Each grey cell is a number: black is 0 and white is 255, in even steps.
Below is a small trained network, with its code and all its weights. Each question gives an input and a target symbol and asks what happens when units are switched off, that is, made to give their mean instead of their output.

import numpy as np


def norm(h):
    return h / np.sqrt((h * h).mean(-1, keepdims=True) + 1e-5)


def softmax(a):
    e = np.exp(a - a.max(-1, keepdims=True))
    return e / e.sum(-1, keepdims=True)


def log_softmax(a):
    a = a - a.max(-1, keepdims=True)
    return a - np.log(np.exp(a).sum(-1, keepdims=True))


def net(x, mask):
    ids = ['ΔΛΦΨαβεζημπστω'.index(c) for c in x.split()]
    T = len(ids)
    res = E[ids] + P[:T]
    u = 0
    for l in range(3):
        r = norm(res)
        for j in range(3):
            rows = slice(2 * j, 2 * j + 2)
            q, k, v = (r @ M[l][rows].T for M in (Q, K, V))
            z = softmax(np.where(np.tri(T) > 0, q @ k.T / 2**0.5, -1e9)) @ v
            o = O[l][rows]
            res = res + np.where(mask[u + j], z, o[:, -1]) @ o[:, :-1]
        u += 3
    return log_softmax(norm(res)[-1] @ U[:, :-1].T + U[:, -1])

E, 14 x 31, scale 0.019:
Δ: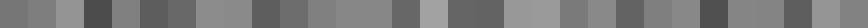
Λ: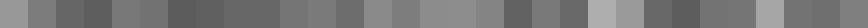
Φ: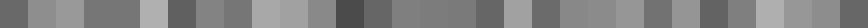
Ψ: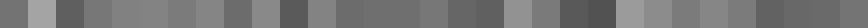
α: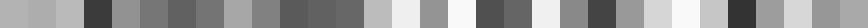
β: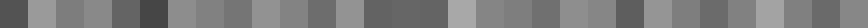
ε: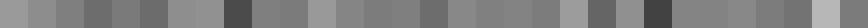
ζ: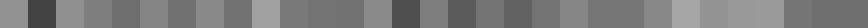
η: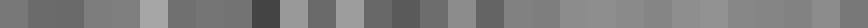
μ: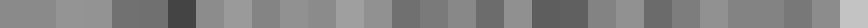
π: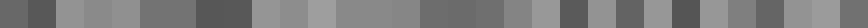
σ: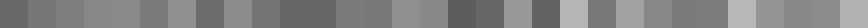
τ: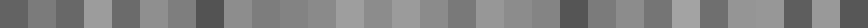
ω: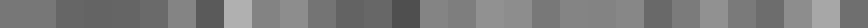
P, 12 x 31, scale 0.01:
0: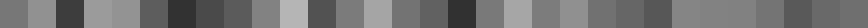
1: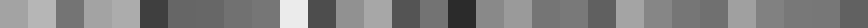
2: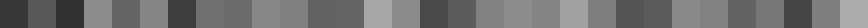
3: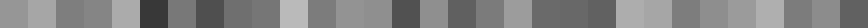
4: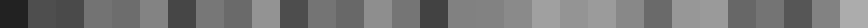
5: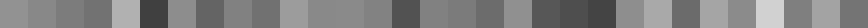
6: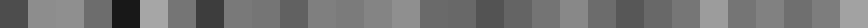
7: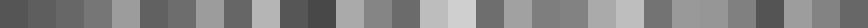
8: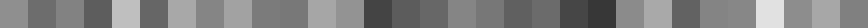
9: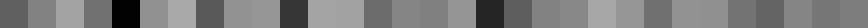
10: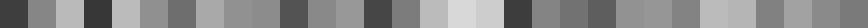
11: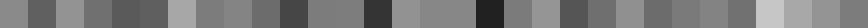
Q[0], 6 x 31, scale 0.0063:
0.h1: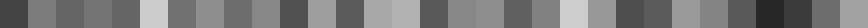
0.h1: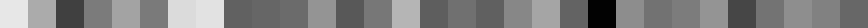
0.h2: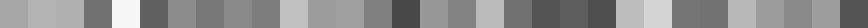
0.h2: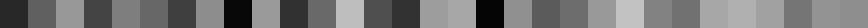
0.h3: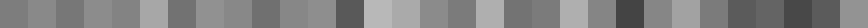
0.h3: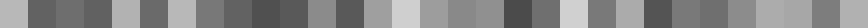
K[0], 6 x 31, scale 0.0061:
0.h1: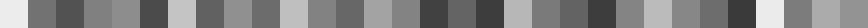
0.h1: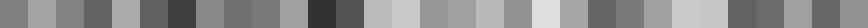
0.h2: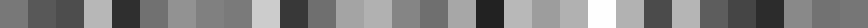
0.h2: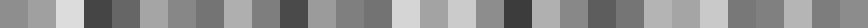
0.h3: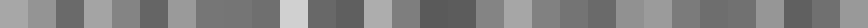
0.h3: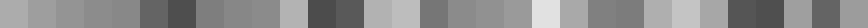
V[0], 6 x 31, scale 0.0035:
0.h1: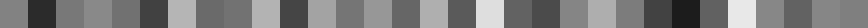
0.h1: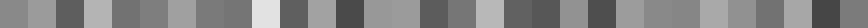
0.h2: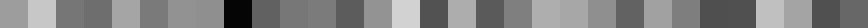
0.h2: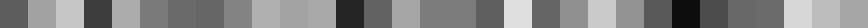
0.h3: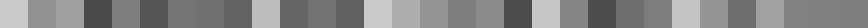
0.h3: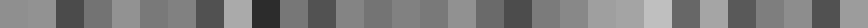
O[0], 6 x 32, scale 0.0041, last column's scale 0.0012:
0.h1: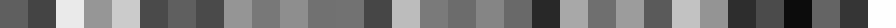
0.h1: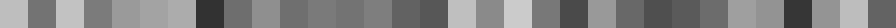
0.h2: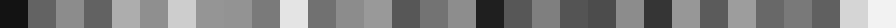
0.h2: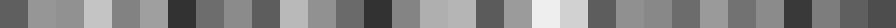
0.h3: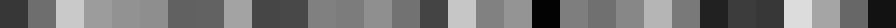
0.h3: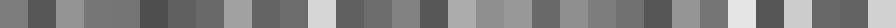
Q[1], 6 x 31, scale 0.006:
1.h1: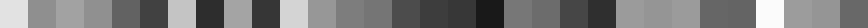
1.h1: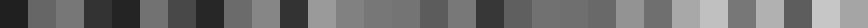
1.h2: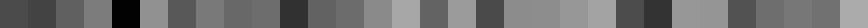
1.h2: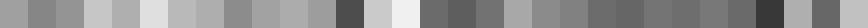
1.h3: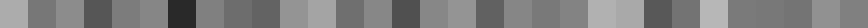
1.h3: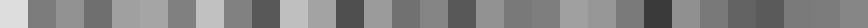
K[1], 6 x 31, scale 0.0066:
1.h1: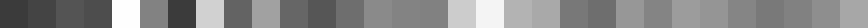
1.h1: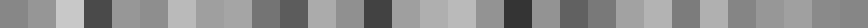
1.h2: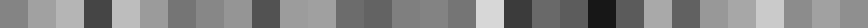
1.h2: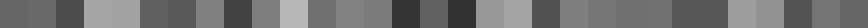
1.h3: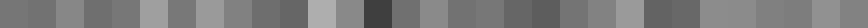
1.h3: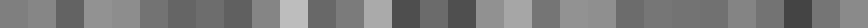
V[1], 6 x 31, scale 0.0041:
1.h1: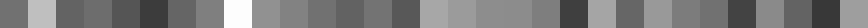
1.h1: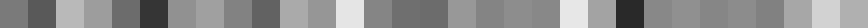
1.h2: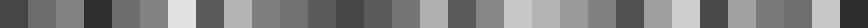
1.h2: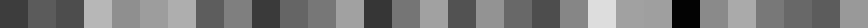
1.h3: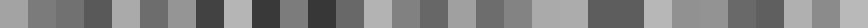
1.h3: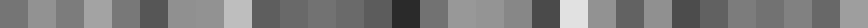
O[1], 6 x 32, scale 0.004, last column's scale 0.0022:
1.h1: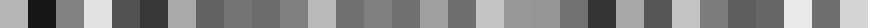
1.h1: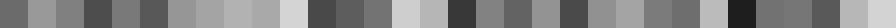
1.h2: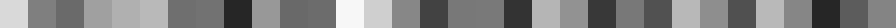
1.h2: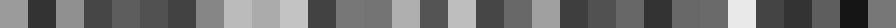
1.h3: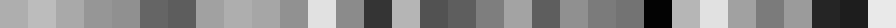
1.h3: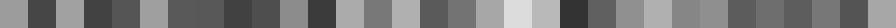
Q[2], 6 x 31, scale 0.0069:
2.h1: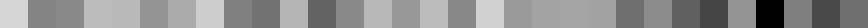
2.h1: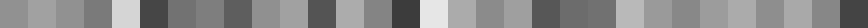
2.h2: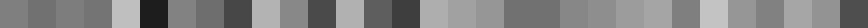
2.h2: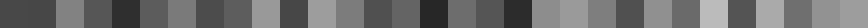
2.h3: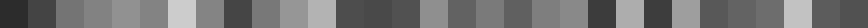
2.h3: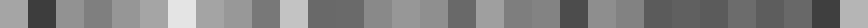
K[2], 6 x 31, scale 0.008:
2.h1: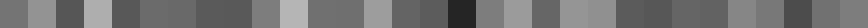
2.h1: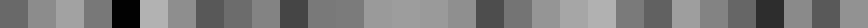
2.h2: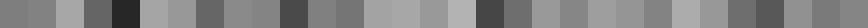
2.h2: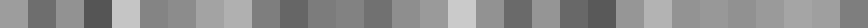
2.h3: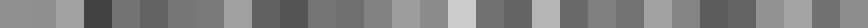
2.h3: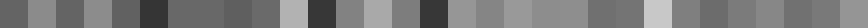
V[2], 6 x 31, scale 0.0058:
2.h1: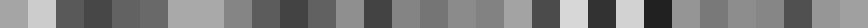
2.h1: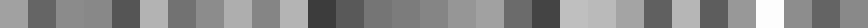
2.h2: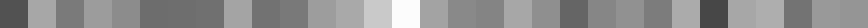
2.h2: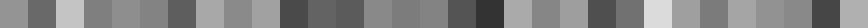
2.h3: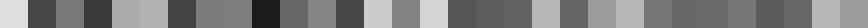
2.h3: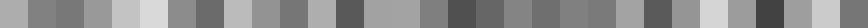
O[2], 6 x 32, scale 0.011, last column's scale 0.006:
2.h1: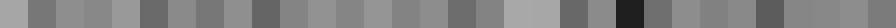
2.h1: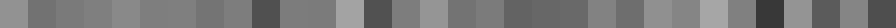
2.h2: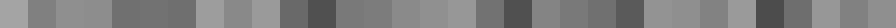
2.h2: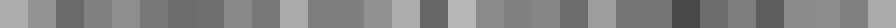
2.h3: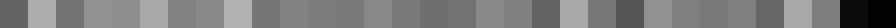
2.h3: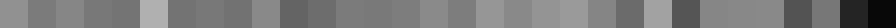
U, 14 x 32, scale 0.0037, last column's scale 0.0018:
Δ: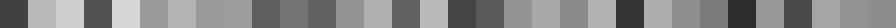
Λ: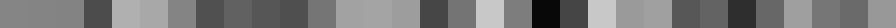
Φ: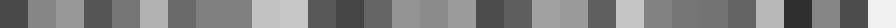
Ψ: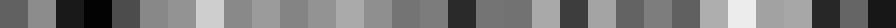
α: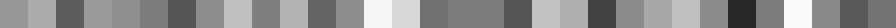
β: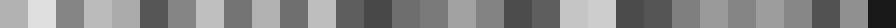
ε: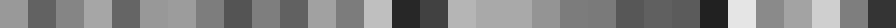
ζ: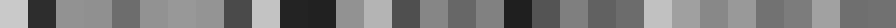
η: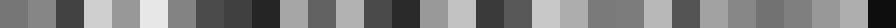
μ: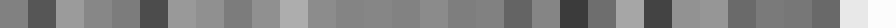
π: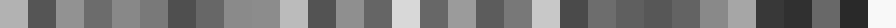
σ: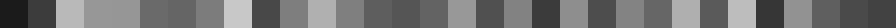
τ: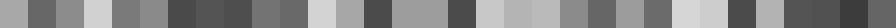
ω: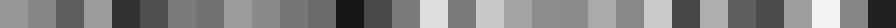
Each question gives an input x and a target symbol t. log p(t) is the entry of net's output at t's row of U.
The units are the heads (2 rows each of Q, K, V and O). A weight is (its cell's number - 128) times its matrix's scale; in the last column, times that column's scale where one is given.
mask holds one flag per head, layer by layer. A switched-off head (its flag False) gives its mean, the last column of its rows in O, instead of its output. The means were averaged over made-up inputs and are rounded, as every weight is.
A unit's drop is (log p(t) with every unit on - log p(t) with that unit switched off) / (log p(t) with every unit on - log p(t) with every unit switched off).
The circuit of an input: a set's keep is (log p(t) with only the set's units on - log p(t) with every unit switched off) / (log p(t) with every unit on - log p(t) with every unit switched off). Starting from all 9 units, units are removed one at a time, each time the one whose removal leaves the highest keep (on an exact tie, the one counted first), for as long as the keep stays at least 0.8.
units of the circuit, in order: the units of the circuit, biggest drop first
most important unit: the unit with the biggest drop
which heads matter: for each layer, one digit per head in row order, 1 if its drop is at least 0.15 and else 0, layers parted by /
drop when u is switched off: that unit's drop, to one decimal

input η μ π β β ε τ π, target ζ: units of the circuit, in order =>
2.h2
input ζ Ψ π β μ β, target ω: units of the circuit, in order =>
0.h2, 1.h2
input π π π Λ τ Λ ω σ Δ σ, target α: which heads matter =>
000 / 000 / 001
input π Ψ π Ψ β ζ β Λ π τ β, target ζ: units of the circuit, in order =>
2.h2, 0.h2
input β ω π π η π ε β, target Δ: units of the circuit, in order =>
2.h1, 1.h1, 2.h2
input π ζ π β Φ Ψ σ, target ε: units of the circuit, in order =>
1.h1, 2.h1
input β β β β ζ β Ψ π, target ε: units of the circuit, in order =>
1.h1, 2.h1
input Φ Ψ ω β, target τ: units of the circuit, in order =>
0.h2, 2.h2
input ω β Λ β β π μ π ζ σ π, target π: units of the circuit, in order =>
1.h2, 2.h2
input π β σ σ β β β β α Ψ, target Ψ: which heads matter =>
110 / 000 / 001
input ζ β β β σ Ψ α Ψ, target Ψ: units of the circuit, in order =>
0.h1, 2.h3
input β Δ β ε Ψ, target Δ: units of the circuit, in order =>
2.h1, 1.h1, 1.h2
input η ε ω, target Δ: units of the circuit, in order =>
2.h1, 1.h1, 2.h2
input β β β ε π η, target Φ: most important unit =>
2.h1
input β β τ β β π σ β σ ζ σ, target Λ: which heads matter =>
010 / 000 / 010
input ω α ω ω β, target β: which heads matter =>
000 / 011 / 011
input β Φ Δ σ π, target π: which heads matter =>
000 / 000 / 000
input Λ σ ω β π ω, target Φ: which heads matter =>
000 / 000 / 100
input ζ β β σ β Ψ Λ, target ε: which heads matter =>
000 / 100 / 000
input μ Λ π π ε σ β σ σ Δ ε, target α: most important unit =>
2.h3
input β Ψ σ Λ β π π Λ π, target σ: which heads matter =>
000 / 000 / 001
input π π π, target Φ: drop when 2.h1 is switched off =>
0.3
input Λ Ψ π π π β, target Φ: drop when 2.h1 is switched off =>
0.2
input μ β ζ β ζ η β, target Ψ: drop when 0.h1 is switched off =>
0.2
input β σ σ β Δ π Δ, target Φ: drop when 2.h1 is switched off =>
0.4
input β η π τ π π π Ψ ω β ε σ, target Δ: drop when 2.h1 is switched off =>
0.2
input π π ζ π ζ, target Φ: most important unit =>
2.h1
